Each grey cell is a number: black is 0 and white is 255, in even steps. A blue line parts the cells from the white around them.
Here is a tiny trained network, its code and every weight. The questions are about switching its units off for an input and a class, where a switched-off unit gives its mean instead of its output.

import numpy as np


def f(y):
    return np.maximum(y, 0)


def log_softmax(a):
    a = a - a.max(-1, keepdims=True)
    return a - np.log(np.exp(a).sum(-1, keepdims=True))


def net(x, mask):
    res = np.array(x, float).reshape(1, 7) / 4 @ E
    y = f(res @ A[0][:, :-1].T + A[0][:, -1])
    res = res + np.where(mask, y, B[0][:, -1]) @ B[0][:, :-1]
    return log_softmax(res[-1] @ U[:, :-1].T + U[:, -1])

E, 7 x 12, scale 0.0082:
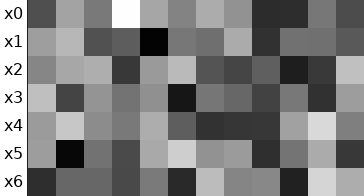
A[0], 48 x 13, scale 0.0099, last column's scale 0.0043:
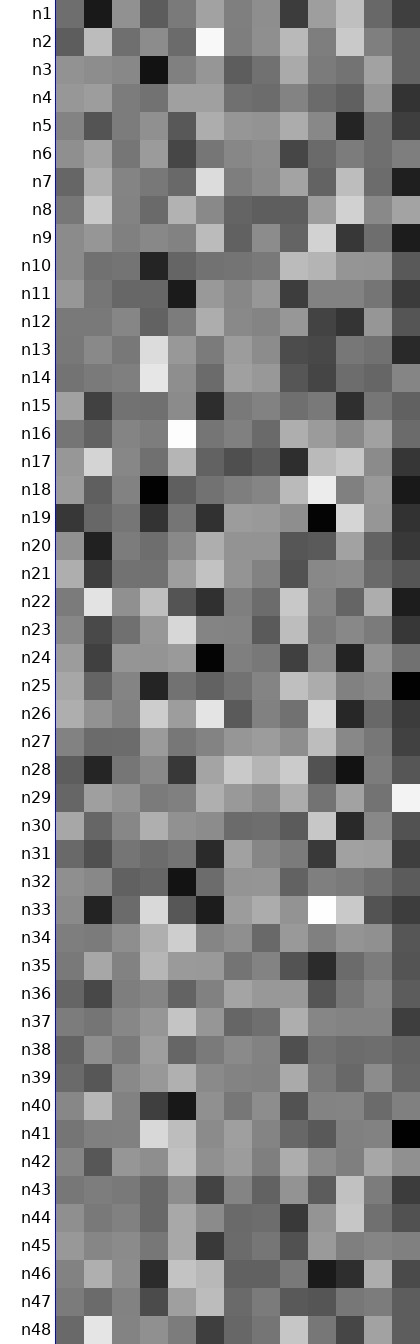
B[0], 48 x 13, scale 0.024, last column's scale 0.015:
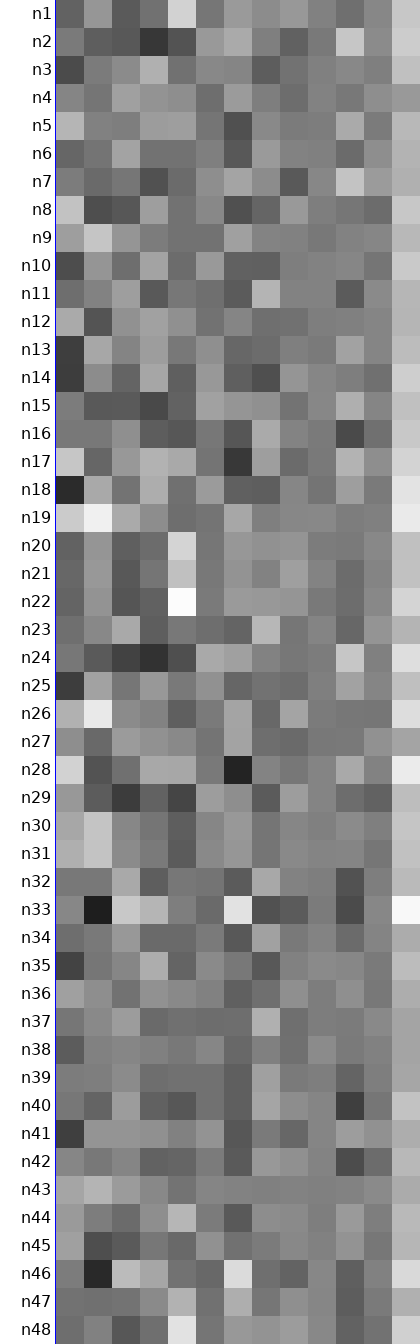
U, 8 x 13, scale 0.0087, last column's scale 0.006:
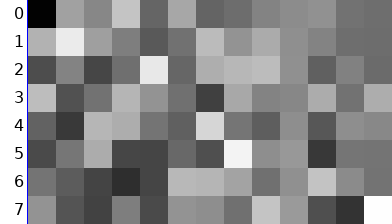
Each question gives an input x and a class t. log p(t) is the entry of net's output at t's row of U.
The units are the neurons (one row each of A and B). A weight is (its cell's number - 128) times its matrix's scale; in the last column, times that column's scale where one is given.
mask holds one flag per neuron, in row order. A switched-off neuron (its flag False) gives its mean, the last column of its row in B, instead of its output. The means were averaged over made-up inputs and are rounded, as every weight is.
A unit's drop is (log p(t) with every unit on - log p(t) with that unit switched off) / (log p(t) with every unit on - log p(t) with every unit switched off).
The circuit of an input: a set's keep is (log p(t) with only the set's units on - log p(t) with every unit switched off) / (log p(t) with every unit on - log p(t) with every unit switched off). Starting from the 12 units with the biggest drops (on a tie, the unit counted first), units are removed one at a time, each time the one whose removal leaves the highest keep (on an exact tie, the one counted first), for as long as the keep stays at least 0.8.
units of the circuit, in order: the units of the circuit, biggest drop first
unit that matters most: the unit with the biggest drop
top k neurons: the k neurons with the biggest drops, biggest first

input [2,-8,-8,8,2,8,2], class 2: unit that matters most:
n1
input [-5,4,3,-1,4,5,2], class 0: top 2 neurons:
n22; n3
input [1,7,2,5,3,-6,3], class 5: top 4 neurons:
n40; n32; n6; n1
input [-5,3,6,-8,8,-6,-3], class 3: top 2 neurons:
n17; n8
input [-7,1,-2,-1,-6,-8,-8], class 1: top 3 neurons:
n26; n9; n30
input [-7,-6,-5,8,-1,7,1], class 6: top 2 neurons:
n24; n15
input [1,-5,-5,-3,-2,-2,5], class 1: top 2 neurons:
n19; n46
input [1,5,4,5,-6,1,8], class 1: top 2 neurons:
n19; n31
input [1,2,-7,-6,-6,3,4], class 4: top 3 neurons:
n33; n17; n24
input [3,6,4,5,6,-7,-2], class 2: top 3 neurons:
n22; n48; n28
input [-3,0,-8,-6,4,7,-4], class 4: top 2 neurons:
n33; n22
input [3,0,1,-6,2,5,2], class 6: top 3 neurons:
n2; n7; n22
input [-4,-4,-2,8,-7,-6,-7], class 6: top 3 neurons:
n24; n15; n19
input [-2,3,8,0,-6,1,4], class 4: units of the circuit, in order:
n46
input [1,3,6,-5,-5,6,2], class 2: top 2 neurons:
n33; n20
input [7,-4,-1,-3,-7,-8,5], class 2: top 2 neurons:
n22; n48
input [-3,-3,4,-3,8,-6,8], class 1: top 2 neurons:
n19; n28
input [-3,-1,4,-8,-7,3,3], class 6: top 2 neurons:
n2; n7
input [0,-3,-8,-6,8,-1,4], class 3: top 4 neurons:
n17; n8; n46; n44
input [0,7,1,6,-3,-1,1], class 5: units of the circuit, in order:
n32
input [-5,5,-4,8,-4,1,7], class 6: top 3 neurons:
n24; n15; n26
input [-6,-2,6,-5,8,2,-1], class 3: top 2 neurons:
n17; n8
